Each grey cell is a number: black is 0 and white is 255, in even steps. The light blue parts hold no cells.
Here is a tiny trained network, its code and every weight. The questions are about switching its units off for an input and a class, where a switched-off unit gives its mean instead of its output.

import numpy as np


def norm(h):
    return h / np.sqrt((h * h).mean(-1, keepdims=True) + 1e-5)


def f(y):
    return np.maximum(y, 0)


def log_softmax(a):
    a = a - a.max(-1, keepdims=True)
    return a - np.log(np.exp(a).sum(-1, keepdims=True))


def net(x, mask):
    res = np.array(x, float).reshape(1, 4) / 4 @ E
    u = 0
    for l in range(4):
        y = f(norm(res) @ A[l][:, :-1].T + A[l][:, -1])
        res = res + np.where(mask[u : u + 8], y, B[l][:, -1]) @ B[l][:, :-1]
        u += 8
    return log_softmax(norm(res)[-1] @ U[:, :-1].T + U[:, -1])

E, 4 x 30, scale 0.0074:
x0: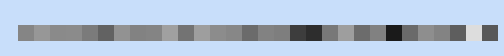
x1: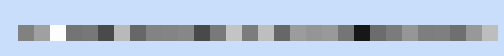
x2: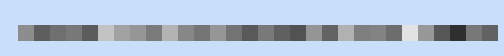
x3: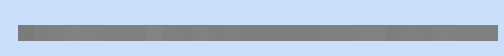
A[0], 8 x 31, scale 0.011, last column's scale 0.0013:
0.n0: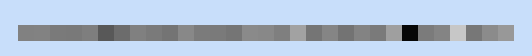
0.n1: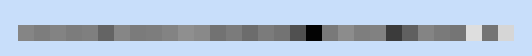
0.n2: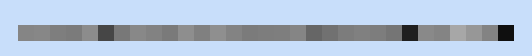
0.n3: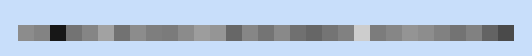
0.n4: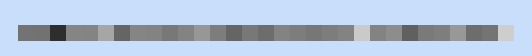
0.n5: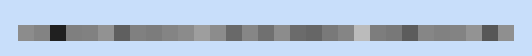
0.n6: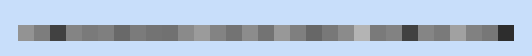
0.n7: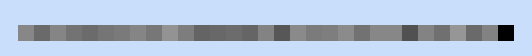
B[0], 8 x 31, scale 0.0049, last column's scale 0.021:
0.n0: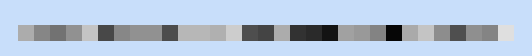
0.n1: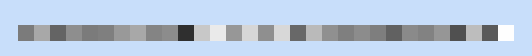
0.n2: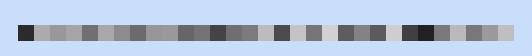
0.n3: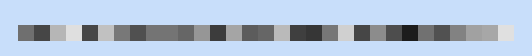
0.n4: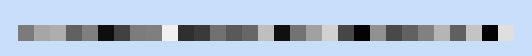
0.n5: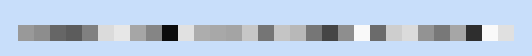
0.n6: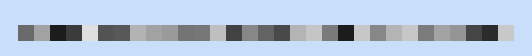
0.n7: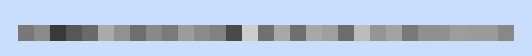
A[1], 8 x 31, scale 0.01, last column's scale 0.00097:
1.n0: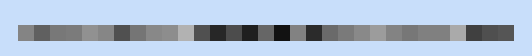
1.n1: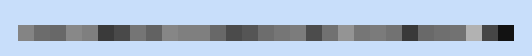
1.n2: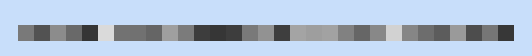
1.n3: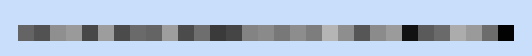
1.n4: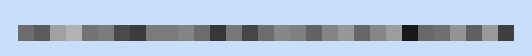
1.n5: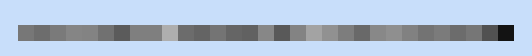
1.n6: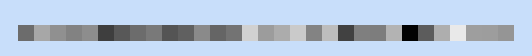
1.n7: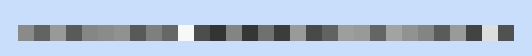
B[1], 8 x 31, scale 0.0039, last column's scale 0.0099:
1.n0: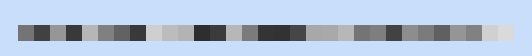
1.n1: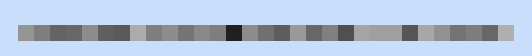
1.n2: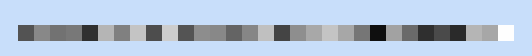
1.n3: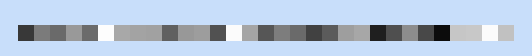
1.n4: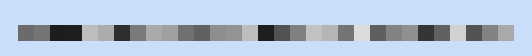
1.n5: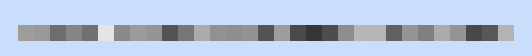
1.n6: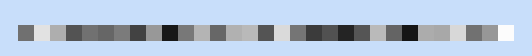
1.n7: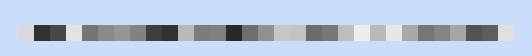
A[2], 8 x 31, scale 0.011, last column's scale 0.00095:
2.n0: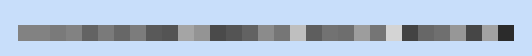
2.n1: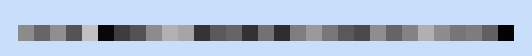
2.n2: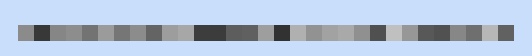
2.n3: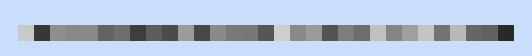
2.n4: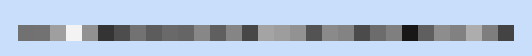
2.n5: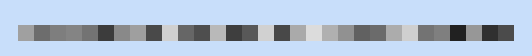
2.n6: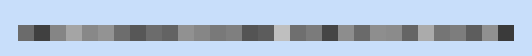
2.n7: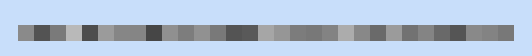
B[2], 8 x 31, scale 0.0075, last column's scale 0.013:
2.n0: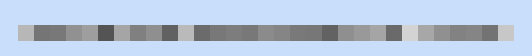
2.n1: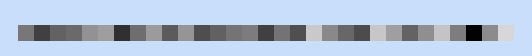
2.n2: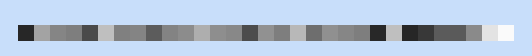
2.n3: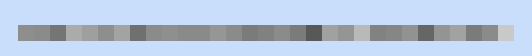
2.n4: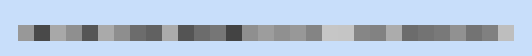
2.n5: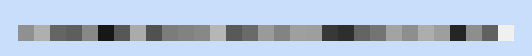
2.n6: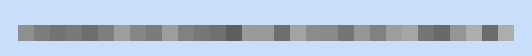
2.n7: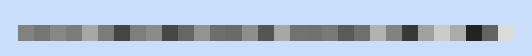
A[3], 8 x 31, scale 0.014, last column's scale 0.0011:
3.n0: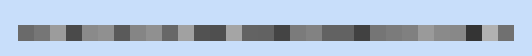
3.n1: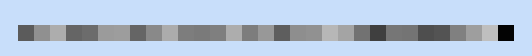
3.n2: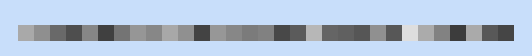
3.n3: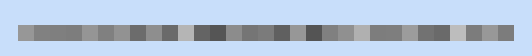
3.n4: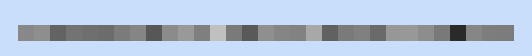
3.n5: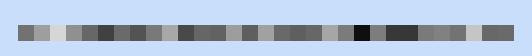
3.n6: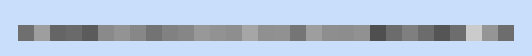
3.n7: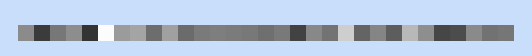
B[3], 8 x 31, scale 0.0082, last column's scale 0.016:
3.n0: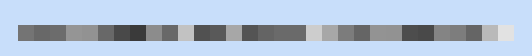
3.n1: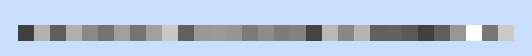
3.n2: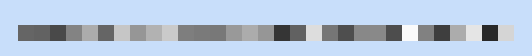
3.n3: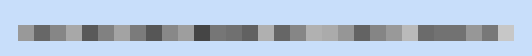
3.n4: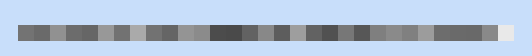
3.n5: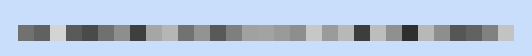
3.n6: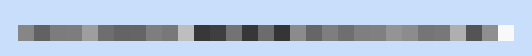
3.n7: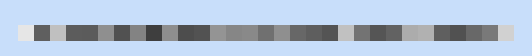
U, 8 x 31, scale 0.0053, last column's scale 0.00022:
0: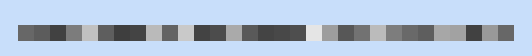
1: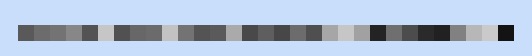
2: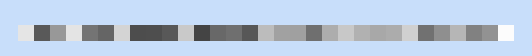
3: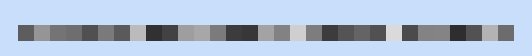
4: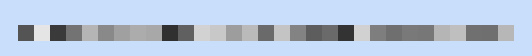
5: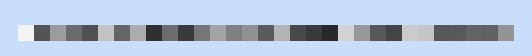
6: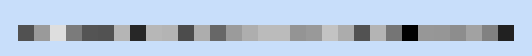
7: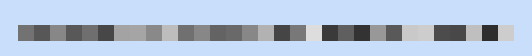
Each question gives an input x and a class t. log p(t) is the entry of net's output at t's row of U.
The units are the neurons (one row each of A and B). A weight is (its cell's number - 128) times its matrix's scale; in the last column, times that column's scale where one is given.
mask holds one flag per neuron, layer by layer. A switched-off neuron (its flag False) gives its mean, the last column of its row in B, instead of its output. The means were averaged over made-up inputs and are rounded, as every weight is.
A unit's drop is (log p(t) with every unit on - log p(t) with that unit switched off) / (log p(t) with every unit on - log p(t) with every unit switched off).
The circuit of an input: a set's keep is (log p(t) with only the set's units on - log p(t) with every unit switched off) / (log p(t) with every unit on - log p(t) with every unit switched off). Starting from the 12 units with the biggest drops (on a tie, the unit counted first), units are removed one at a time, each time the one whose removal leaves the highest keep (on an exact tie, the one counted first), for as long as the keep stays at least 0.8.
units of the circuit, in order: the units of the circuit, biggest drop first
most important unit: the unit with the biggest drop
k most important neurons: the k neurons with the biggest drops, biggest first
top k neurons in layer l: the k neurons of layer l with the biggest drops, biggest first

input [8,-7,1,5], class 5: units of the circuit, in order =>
0.n3, 3.n7
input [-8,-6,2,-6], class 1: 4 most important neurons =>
0.n3, 0.n1, 0.n0, 0.n4
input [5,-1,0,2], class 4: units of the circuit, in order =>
0.n1
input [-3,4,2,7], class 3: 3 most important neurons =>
0.n4, 0.n0, 0.n1
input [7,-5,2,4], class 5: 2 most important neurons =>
0.n3, 0.n5
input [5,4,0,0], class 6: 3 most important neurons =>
0.n0, 0.n5, 0.n6
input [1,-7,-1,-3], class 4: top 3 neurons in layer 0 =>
0.n6, 0.n5, 0.n4
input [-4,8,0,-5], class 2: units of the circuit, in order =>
0.n1, 1.n7
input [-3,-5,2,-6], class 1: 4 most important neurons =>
0.n3, 0.n0, 0.n4, 0.n1
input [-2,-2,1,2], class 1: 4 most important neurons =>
0.n3, 0.n0, 0.n4, 0.n1
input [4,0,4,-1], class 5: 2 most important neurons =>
0.n4, 0.n6
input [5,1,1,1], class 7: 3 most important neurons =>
0.n3, 0.n5, 2.n2
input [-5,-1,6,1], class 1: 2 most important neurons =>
0.n1, 0.n0
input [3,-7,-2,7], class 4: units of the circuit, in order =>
0.n5
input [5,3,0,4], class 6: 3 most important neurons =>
0.n5, 0.n0, 0.n6
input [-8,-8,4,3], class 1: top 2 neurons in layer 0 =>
0.n1, 0.n3
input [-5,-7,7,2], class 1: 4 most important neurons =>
0.n1, 0.n3, 0.n4, 0.n0
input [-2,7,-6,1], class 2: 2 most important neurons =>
0.n1, 0.n4
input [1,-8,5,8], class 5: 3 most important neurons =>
0.n3, 0.n2, 0.n5
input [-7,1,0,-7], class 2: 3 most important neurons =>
0.n4, 0.n1, 0.n6
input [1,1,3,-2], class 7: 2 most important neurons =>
0.n5, 0.n3
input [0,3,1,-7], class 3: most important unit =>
0.n0
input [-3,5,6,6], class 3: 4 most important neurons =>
0.n1, 0.n3, 0.n0, 0.n4
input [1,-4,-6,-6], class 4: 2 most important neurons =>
0.n5, 0.n6
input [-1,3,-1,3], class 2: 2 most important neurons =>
0.n4, 0.n6
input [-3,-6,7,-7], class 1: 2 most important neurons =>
0.n1, 0.n3
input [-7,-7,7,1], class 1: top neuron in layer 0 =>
0.n1
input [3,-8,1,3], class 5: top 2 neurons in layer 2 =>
2.n5, 2.n7
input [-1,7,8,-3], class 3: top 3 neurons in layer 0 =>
0.n1, 0.n4, 0.n0
